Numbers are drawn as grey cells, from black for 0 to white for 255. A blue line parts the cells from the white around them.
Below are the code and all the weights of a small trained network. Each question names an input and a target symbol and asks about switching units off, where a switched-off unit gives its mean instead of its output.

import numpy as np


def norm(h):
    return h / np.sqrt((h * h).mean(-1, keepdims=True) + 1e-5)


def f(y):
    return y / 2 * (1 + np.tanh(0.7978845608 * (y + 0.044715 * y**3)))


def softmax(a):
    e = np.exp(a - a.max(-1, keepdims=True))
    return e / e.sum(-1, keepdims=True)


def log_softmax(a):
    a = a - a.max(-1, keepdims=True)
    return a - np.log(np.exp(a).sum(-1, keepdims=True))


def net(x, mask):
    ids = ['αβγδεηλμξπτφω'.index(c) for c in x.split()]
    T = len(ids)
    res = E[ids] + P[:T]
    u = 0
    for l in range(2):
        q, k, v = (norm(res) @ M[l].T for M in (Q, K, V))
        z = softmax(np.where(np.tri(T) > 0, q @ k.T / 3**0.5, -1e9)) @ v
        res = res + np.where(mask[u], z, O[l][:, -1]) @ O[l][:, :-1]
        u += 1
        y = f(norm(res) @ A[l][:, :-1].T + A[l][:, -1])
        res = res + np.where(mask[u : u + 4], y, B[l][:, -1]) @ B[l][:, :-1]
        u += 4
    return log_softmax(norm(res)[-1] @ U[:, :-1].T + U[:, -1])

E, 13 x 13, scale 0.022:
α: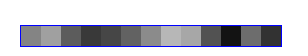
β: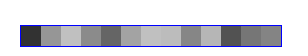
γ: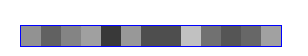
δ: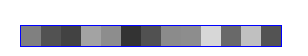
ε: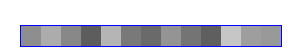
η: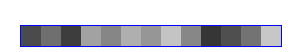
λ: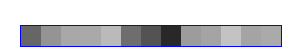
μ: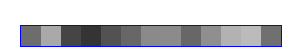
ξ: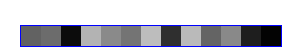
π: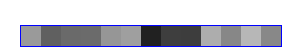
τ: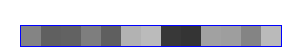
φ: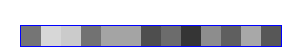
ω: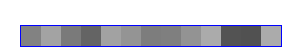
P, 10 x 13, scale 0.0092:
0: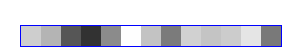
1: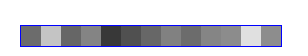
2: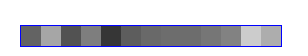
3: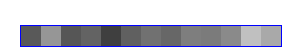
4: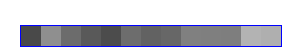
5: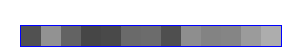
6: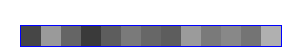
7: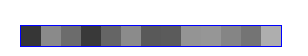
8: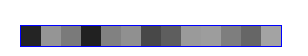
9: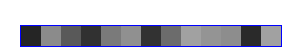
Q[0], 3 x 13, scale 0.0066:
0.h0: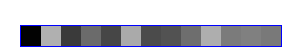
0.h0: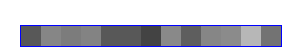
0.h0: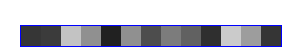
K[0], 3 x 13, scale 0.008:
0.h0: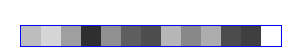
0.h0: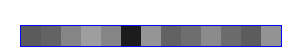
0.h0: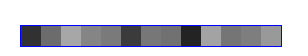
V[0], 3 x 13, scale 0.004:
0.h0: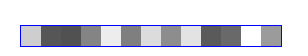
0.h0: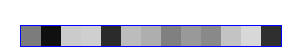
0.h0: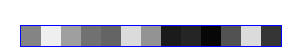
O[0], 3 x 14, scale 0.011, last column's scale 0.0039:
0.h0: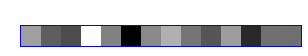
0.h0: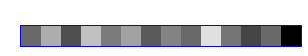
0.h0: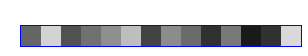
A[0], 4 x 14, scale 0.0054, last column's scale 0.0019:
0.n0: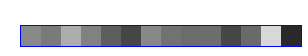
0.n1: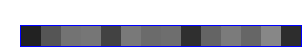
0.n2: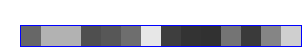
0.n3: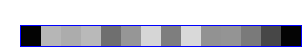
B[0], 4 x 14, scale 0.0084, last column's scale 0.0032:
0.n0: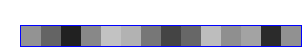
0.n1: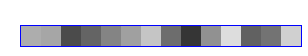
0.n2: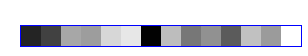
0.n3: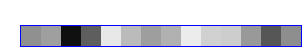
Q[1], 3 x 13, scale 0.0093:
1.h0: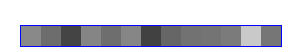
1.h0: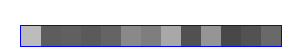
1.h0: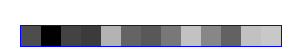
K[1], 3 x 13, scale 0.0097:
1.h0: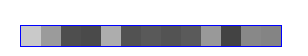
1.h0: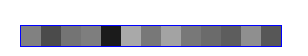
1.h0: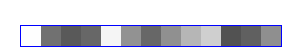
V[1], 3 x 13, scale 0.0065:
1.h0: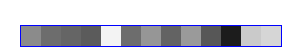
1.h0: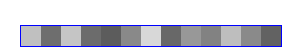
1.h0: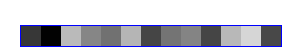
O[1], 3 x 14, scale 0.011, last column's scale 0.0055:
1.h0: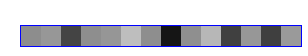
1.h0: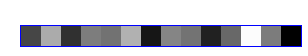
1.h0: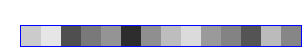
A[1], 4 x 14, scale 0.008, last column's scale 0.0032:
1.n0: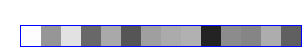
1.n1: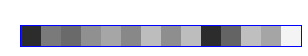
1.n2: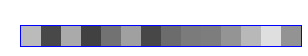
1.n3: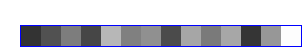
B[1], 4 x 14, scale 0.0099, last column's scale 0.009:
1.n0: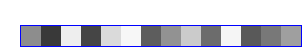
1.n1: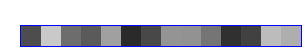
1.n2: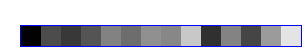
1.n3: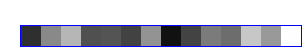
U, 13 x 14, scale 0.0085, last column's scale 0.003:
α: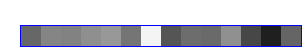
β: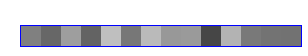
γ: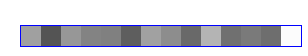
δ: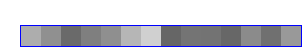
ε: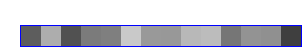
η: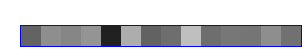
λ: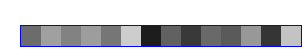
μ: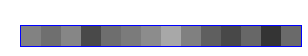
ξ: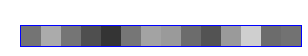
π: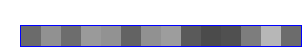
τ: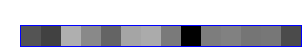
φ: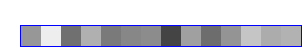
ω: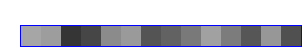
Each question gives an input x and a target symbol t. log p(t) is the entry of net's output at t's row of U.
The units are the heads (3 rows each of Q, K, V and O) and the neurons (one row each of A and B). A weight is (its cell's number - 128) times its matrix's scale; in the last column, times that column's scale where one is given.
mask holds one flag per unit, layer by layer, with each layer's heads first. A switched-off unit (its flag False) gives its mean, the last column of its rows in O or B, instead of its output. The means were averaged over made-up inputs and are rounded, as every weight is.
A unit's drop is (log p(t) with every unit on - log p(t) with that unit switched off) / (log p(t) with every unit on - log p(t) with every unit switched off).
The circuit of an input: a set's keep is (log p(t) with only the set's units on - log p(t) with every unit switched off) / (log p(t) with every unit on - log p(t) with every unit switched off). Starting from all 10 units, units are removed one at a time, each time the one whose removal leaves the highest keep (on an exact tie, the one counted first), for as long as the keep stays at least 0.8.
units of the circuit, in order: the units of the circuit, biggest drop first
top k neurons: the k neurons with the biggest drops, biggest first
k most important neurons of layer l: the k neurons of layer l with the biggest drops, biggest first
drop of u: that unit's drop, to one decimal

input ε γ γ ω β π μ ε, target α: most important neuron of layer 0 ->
[0.n0]
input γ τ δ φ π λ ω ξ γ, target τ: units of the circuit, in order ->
[1.h0 0.h0]
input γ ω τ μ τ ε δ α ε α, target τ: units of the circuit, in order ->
[0.h0 1.h0 0.n2]
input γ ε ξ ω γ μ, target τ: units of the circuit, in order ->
[1.h0 0.h0]
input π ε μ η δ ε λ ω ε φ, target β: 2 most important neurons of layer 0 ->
[0.n1 0.n3]
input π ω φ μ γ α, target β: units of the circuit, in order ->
[0.h0 1.n0]
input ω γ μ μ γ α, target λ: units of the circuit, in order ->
[1.h0 0.n2]
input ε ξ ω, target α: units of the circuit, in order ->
[1.h0 0.n0]
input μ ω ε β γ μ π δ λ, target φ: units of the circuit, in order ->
[1.h0 0.h0]
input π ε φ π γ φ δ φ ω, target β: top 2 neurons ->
[1.n0 0.n1]
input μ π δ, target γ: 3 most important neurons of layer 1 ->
[1.n2 1.n3 1.n1]
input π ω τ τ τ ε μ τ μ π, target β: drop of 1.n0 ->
0.2
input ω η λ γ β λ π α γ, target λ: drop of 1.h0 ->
1.1
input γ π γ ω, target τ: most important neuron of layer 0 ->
[0.n1]
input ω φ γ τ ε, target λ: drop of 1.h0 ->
0.8
